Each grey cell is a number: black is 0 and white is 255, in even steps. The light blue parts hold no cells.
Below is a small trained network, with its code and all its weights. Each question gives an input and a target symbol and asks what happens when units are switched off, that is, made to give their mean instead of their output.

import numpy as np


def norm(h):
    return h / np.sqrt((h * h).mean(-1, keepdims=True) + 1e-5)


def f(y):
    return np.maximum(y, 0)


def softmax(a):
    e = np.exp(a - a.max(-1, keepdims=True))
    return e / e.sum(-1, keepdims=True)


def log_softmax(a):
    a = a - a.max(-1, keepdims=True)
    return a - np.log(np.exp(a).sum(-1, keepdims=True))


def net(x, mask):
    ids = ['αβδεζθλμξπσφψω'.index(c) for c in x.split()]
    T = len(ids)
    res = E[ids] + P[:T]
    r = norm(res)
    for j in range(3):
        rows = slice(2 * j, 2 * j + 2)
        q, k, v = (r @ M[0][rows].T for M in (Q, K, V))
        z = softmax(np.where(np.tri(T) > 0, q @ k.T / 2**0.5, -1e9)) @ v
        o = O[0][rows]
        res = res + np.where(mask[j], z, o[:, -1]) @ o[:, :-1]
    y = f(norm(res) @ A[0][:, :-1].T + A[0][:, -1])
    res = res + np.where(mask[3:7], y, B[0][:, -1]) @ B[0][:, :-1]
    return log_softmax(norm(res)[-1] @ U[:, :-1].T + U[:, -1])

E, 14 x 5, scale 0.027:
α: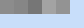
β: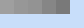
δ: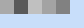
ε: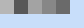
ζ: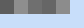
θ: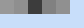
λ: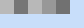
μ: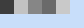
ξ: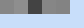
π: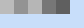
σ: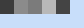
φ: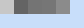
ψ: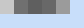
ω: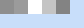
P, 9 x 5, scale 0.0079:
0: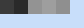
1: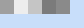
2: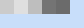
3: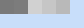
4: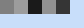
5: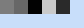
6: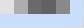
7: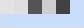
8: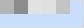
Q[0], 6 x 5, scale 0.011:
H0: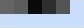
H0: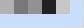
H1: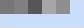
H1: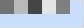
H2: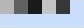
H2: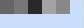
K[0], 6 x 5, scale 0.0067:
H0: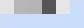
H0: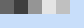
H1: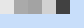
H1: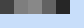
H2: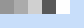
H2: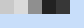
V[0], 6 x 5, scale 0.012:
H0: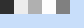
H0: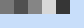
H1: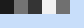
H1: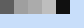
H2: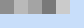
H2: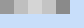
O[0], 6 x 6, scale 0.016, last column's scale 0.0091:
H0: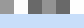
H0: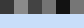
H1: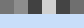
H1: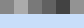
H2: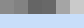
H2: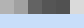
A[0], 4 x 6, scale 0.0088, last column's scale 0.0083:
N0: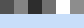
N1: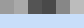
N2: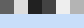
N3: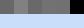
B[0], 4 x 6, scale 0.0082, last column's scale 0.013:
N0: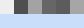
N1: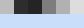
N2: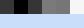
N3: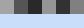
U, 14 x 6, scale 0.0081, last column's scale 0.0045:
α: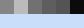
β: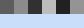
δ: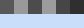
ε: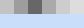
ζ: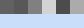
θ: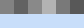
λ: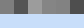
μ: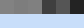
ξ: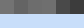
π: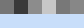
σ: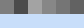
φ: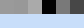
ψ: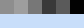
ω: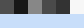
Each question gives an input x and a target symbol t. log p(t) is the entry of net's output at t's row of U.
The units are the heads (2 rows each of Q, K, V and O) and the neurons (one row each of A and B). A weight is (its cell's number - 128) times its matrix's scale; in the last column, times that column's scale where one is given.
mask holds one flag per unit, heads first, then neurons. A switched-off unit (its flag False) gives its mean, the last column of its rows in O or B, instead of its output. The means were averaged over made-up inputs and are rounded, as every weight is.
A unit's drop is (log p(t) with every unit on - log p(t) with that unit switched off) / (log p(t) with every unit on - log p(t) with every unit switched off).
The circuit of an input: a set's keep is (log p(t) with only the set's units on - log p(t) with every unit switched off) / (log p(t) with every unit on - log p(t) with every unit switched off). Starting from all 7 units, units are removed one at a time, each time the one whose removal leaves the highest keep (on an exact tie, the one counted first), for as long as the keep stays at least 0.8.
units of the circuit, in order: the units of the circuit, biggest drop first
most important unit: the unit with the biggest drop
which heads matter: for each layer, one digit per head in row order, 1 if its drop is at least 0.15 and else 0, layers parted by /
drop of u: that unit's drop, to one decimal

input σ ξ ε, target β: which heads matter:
100
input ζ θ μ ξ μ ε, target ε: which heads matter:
100
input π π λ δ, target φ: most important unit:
H1
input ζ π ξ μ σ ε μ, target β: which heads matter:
011
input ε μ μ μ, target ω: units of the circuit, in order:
(H0; N2)
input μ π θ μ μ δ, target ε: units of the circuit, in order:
(H0; N2)
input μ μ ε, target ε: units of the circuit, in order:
(H0; H1)
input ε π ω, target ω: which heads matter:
100
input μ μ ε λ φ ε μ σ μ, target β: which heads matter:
100
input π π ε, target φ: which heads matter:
010
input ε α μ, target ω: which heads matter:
100
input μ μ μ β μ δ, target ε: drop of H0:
0.4
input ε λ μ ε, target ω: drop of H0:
1.5
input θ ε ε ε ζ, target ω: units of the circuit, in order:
(H0)
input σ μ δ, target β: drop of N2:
-0.1
